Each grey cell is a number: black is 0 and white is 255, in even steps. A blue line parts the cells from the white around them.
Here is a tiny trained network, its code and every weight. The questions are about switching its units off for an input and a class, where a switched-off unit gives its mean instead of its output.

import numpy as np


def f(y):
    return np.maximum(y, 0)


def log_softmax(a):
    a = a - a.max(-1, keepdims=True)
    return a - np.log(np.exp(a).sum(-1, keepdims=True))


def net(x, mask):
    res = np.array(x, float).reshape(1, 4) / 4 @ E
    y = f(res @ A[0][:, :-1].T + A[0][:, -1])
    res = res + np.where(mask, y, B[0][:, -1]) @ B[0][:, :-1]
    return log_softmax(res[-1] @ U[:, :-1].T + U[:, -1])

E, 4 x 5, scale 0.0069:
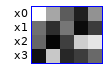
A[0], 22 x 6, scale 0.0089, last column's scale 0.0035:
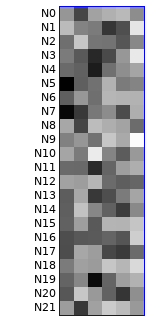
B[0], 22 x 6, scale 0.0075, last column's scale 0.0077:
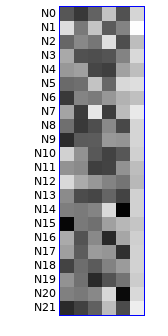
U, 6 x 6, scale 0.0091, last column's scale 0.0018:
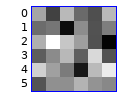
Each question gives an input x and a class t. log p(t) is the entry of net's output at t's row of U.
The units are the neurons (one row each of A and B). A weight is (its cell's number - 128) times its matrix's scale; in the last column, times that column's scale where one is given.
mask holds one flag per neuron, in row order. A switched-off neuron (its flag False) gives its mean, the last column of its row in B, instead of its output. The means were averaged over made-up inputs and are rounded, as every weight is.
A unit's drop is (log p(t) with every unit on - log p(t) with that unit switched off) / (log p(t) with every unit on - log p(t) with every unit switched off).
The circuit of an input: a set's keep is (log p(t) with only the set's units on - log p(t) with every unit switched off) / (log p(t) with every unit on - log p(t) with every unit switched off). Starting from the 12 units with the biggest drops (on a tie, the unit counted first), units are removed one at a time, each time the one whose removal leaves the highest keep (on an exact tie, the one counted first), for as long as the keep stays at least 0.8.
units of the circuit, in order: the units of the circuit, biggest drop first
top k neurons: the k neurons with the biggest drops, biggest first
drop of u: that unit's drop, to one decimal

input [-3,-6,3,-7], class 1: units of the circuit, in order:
[N8; N21]
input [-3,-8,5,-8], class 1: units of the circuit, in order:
[N8; N21]
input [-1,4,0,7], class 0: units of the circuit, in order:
[N7]
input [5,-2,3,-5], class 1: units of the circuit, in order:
[N7; N21]
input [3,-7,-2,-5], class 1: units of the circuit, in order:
[N7; N1]
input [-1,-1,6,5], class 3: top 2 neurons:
[N5; N7]
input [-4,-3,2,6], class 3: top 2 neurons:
[N5; N7]
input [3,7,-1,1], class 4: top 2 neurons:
[N21; N0]
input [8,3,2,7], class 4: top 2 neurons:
[N1; N21]
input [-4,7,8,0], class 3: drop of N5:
0.3
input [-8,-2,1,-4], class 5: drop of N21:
0.2
